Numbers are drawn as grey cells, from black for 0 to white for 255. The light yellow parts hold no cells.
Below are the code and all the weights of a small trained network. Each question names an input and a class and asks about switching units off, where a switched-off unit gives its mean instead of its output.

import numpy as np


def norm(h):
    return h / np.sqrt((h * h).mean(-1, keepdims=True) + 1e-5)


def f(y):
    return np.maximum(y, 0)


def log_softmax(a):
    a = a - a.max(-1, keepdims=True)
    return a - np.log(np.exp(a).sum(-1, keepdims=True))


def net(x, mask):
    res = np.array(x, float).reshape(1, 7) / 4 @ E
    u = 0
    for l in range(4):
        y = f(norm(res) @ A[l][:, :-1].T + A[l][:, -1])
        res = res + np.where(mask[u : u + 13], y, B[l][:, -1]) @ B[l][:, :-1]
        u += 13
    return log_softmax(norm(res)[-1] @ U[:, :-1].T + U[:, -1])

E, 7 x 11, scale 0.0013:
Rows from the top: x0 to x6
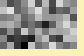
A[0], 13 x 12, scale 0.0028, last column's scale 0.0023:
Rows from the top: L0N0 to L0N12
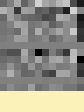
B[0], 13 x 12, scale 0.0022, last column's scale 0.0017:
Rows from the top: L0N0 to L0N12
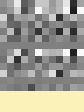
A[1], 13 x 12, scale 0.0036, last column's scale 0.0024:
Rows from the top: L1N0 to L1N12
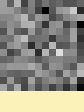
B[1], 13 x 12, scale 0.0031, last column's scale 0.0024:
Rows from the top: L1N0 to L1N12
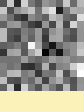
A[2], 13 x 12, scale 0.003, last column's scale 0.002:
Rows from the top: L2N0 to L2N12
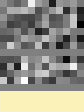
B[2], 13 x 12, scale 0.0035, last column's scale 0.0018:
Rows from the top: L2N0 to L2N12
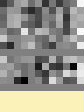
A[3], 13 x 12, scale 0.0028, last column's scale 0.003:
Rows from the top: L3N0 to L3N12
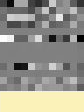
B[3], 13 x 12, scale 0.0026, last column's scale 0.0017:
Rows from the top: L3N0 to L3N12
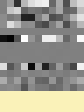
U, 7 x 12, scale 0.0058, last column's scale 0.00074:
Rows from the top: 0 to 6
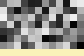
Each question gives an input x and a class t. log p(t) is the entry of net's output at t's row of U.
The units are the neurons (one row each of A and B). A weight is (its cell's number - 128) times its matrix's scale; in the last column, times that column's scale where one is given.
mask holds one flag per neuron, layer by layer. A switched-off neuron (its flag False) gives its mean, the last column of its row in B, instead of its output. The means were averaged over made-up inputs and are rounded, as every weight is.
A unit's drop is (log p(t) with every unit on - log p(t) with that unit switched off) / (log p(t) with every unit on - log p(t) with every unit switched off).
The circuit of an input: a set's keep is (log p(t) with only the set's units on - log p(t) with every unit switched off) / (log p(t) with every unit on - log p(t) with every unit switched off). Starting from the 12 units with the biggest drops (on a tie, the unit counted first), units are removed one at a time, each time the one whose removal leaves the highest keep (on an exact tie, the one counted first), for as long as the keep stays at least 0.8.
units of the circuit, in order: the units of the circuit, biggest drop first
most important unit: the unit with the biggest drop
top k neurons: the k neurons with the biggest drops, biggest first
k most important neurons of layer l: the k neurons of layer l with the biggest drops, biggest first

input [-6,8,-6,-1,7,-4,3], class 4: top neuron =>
[L3N5]
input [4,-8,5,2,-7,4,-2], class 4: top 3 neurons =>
[L3N0; L2N4; L2N9]
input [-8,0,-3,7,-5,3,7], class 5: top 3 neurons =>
[L2N6; L1N6; L1N2]
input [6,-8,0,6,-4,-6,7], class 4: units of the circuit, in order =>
[L2N4; L3N0]
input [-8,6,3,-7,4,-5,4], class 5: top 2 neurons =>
[L2N6; L1N6]
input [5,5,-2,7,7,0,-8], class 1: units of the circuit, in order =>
[L2N11; L1N5]
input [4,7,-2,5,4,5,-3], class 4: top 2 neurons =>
[L3N5; L1N9]
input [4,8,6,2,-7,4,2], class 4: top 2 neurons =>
[L3N5; L2N9]
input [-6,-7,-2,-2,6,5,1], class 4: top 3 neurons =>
[L1N9; L3N0; L0N7]
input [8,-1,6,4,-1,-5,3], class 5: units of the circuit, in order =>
[L1N7; L2N0]
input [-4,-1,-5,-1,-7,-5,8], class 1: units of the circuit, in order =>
[L3N9; L1N11]
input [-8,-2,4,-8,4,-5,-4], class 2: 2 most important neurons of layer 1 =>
[L1N7; L1N10]
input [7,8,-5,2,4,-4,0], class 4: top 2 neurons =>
[L3N5; L0N1]
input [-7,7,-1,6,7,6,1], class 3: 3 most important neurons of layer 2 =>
[L2N9; L2N4; L2N10]
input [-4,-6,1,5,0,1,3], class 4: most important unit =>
L2N4
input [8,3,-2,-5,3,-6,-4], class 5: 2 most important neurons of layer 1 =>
[L1N7; L1N10]
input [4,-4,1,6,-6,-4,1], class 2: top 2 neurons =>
[L1N1; L2N9]
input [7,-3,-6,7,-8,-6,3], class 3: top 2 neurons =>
[L1N0; L1N12]
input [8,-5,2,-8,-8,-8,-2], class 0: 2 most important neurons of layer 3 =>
[L3N2; L3N5]
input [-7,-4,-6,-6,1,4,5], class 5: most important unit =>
L1N6
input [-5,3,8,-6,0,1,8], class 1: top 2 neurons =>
[L3N9; L0N7]
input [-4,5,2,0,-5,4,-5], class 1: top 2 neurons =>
[L1N9; L1N5]
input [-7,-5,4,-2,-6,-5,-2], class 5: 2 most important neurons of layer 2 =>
[L2N9; L2N6]
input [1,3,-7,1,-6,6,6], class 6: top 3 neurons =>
[L0N1; L0N7; L1N9]
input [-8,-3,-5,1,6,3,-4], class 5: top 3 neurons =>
[L1N6; L1N0; L2N6]
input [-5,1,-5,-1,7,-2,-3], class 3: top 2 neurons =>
[L2N9; L1N7]
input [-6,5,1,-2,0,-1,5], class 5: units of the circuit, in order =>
[L2N6]
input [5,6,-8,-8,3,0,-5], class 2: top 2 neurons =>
[L2N10; L2N8]
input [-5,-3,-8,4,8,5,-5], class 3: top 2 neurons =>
[L2N9; L1N9]
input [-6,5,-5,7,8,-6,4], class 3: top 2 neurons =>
[L2N9; L1N10]
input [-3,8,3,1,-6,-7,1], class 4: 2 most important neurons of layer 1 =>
[L1N10; L1N9]
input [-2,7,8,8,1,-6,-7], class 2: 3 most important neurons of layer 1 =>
[L1N1; L1N10; L1N9]
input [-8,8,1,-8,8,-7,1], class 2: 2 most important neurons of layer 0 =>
[L0N7; L0N0]
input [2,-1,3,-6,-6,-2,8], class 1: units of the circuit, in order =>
[L3N9]
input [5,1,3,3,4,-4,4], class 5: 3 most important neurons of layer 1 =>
[L1N7; L1N10; L1N0]
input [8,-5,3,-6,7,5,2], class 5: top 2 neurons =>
[L1N7; L1N0]
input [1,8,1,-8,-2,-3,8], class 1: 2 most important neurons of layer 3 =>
[L3N9; L3N0]
